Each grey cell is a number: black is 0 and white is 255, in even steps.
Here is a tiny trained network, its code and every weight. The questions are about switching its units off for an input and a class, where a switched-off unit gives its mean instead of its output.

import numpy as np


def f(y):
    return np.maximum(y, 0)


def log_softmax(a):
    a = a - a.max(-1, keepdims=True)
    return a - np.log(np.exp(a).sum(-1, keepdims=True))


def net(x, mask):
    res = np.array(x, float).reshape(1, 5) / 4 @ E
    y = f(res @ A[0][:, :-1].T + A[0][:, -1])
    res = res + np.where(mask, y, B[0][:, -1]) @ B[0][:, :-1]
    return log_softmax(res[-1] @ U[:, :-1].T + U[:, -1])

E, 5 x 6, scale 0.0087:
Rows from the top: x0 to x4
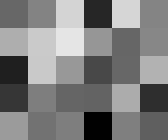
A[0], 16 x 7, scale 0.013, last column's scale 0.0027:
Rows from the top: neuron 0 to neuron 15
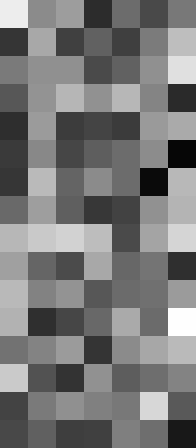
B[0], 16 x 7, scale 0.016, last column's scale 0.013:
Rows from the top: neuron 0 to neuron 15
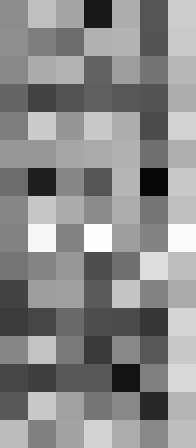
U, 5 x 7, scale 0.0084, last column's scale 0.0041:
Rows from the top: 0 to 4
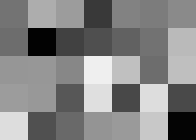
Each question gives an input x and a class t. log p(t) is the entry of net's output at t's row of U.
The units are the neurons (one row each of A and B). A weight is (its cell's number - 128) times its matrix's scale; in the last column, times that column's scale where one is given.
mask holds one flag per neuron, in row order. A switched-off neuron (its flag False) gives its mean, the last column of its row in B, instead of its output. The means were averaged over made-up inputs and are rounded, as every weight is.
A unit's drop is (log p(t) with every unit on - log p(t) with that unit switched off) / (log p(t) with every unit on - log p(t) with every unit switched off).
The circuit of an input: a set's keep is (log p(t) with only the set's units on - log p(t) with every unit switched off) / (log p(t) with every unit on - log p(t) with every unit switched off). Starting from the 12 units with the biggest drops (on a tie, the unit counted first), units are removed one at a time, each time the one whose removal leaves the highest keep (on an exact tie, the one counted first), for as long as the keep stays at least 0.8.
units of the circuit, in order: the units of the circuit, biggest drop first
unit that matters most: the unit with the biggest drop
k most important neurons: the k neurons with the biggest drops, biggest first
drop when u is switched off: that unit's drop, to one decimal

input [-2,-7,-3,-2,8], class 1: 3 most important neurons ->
neuron 11; neuron 13; neuron 8
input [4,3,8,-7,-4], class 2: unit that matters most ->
neuron 8
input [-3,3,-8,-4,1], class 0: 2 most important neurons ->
neuron 8; neuron 0
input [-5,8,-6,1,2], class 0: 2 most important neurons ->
neuron 0; neuron 13
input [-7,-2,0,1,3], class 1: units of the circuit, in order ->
neuron 8; neuron 13
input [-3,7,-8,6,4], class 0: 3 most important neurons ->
neuron 0; neuron 10; neuron 3
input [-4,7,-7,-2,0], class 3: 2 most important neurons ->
neuron 8; neuron 13
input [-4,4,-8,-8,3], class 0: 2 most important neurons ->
neuron 0; neuron 8
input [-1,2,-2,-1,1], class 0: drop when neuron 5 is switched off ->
0.2
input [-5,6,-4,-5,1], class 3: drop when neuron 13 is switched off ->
0.2
